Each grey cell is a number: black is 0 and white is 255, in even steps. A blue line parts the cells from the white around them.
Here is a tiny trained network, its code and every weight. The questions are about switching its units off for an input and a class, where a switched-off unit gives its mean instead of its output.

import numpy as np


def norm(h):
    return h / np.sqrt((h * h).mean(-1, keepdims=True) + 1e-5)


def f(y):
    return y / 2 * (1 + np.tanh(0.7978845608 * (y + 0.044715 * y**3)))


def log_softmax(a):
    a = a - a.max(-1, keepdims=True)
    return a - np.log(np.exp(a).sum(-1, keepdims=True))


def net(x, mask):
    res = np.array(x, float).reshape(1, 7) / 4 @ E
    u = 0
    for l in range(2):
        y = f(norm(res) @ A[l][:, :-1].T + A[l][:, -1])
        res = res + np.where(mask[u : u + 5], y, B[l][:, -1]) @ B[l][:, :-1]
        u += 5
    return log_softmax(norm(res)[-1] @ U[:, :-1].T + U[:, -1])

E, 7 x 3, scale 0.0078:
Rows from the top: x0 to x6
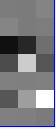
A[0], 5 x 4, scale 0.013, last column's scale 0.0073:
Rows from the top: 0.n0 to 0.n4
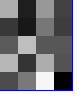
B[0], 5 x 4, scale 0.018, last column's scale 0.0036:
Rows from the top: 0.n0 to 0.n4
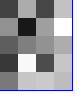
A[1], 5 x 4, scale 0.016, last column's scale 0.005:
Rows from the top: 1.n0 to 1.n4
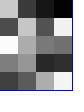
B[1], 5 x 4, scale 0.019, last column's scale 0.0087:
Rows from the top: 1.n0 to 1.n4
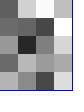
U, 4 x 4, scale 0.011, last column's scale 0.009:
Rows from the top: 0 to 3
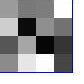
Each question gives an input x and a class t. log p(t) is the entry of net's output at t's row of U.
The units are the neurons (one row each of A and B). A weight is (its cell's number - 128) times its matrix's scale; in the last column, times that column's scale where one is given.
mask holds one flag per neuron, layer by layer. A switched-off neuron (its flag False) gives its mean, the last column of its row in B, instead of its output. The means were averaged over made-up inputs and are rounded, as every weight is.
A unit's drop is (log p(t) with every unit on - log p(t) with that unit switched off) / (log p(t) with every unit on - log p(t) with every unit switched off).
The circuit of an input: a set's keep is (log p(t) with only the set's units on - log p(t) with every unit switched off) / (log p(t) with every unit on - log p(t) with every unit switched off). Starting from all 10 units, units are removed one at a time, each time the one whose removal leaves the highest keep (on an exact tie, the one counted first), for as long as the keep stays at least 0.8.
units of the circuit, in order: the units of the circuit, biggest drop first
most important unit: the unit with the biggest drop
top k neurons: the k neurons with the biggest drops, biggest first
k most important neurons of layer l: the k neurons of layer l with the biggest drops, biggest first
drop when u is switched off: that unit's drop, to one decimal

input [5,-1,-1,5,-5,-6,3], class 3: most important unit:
0.n3
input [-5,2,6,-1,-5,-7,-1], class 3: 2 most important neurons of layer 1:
1.n0, 1.n1
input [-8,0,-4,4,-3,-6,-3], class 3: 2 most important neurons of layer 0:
0.n3, 0.n4
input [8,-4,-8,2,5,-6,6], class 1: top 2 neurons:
1.n2, 0.n1
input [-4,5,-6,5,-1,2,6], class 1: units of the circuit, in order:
0.n3, 1.n2
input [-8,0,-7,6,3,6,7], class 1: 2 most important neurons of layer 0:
0.n3, 0.n0
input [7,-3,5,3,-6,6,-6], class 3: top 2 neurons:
0.n4, 1.n1
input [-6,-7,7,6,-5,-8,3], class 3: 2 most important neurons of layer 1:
1.n0, 1.n1
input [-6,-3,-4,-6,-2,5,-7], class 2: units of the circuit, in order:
0.n3, 1.n0
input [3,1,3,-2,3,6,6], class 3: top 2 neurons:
0.n4, 1.n2
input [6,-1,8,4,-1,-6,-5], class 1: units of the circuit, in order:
0.n1, 0.n3
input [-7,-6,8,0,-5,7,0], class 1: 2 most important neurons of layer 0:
0.n1, 0.n3
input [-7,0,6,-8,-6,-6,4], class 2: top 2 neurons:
0.n0, 0.n3
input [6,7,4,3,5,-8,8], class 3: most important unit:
1.n0
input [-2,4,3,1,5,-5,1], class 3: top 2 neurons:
1.n0, 1.n2
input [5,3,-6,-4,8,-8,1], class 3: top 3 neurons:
1.n0, 0.n4, 1.n3
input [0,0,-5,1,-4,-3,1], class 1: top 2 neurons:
1.n2, 0.n1
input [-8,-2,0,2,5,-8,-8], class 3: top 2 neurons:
1.n0, 0.n3
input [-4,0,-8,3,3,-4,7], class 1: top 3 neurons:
1.n2, 0.n3, 0.n1
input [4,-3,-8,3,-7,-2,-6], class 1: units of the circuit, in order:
1.n2
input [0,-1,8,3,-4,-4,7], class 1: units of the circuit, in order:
0.n1, 0.n3
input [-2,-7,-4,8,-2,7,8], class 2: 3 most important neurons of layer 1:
1.n0, 1.n1, 1.n3
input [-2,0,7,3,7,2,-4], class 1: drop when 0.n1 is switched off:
0.3
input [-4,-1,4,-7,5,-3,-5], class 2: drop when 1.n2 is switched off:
0.1
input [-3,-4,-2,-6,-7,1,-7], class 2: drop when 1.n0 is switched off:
0.0
